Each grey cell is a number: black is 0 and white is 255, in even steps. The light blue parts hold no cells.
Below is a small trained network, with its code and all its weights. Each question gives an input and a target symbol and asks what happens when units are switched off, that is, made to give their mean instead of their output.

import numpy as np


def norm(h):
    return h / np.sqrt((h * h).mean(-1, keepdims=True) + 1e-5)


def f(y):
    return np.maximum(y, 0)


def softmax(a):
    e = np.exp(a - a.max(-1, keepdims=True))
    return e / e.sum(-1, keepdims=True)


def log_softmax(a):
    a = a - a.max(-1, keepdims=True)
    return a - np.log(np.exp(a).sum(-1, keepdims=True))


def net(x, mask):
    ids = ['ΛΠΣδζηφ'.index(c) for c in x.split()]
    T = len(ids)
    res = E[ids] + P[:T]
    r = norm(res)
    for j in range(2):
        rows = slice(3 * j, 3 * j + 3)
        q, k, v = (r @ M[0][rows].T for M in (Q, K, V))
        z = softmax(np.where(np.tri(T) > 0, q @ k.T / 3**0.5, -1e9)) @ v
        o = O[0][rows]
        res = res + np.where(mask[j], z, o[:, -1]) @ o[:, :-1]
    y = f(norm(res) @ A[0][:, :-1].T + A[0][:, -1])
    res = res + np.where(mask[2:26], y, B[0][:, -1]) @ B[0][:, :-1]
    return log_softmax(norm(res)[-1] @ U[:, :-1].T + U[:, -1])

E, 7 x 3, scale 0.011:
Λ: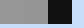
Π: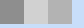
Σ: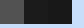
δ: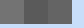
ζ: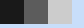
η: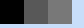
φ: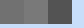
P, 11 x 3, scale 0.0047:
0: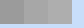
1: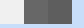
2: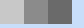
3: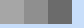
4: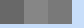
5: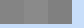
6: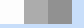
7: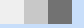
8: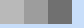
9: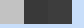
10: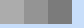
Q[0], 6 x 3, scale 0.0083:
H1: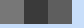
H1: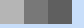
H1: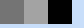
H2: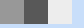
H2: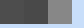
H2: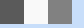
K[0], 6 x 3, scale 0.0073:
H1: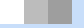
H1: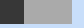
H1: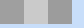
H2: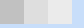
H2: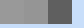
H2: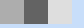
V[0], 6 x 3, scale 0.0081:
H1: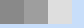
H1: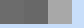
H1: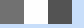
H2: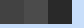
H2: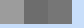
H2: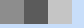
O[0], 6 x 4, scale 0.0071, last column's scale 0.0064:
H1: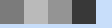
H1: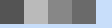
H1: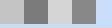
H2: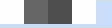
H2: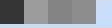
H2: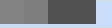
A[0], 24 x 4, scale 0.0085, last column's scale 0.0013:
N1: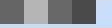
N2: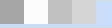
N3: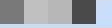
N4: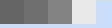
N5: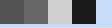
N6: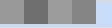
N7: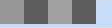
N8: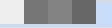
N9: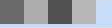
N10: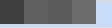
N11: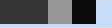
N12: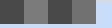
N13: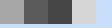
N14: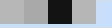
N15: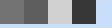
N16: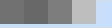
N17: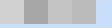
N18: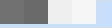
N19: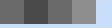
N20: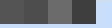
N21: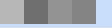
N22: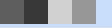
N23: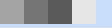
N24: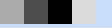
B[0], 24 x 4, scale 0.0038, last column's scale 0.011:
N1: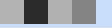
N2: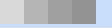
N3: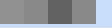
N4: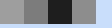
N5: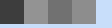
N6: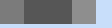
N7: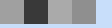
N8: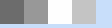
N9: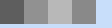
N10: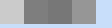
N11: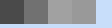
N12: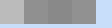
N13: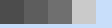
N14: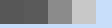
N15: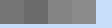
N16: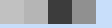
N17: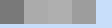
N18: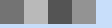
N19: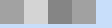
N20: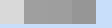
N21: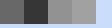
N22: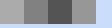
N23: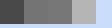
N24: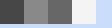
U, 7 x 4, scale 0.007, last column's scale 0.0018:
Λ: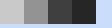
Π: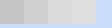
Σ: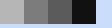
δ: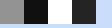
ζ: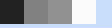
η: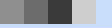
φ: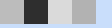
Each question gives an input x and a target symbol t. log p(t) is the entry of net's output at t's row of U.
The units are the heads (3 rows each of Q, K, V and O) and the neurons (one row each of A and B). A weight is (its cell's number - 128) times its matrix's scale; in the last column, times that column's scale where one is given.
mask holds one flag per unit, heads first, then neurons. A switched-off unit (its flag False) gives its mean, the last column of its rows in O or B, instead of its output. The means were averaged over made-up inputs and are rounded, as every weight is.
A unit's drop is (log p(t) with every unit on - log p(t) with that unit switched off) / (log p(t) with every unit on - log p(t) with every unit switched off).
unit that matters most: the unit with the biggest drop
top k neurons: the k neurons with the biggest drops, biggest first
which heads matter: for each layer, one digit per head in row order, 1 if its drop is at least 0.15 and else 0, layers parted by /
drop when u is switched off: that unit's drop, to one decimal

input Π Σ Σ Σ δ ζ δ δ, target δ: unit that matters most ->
N8
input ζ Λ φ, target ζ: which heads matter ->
01
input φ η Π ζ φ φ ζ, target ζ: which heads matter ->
01
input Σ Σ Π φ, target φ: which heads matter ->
10
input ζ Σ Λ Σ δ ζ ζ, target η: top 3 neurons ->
N8; N22; N18
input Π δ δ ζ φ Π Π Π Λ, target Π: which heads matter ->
10
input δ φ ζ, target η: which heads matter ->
10
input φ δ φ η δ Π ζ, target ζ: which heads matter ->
01
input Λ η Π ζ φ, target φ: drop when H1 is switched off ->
0.8
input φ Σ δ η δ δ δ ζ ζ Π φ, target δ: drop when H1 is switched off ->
0.5
